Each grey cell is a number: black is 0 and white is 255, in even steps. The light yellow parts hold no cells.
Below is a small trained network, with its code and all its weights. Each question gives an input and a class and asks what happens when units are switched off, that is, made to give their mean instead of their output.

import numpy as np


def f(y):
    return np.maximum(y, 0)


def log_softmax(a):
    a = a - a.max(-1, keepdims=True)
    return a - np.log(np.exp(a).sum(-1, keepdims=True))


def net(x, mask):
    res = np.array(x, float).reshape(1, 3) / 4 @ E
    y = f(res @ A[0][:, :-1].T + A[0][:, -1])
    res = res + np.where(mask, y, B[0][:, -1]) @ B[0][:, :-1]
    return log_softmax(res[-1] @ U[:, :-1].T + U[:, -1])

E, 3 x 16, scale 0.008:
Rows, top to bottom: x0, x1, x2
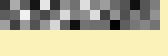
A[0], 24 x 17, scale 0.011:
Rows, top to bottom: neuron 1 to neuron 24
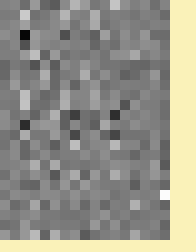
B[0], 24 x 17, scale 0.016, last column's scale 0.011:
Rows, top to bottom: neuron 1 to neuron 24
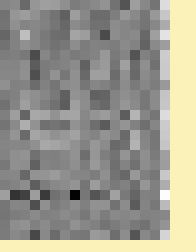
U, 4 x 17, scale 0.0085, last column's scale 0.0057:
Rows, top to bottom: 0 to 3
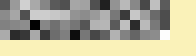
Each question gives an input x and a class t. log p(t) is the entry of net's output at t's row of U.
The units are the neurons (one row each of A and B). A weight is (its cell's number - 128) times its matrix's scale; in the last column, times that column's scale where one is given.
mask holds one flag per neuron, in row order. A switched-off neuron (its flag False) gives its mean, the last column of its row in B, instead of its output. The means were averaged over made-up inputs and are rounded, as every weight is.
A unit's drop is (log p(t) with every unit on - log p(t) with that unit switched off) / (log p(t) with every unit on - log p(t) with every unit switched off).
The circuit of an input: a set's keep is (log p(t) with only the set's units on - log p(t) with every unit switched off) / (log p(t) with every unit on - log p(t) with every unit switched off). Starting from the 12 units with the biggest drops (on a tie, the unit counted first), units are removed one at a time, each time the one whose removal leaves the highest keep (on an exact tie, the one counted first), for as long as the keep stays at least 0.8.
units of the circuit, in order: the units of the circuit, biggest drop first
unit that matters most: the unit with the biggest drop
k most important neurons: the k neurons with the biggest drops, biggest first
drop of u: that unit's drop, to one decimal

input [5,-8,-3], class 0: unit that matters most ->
neuron 4
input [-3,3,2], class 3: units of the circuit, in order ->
neuron 4; neuron 8; neuron 15
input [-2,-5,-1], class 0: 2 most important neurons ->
neuron 4; neuron 13
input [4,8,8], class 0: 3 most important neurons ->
neuron 2; neuron 11; neuron 1
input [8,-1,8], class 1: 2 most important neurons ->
neuron 12; neuron 14
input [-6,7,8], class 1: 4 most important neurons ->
neuron 14; neuron 12; neuron 4; neuron 13
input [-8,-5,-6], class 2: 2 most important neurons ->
neuron 24; neuron 6
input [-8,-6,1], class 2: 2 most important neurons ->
neuron 24; neuron 6
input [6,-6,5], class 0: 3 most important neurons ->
neuron 4; neuron 13; neuron 24
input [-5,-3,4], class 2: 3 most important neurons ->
neuron 24; neuron 1; neuron 21
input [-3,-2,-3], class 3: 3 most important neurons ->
neuron 12; neuron 14; neuron 8
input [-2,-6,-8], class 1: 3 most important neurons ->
neuron 1; neuron 15; neuron 18
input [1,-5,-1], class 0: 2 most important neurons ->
neuron 4; neuron 13
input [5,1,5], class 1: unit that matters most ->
neuron 12
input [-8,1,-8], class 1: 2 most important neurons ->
neuron 1; neuron 15
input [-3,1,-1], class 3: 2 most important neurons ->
neuron 8; neuron 7
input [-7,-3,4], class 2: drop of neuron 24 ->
0.1
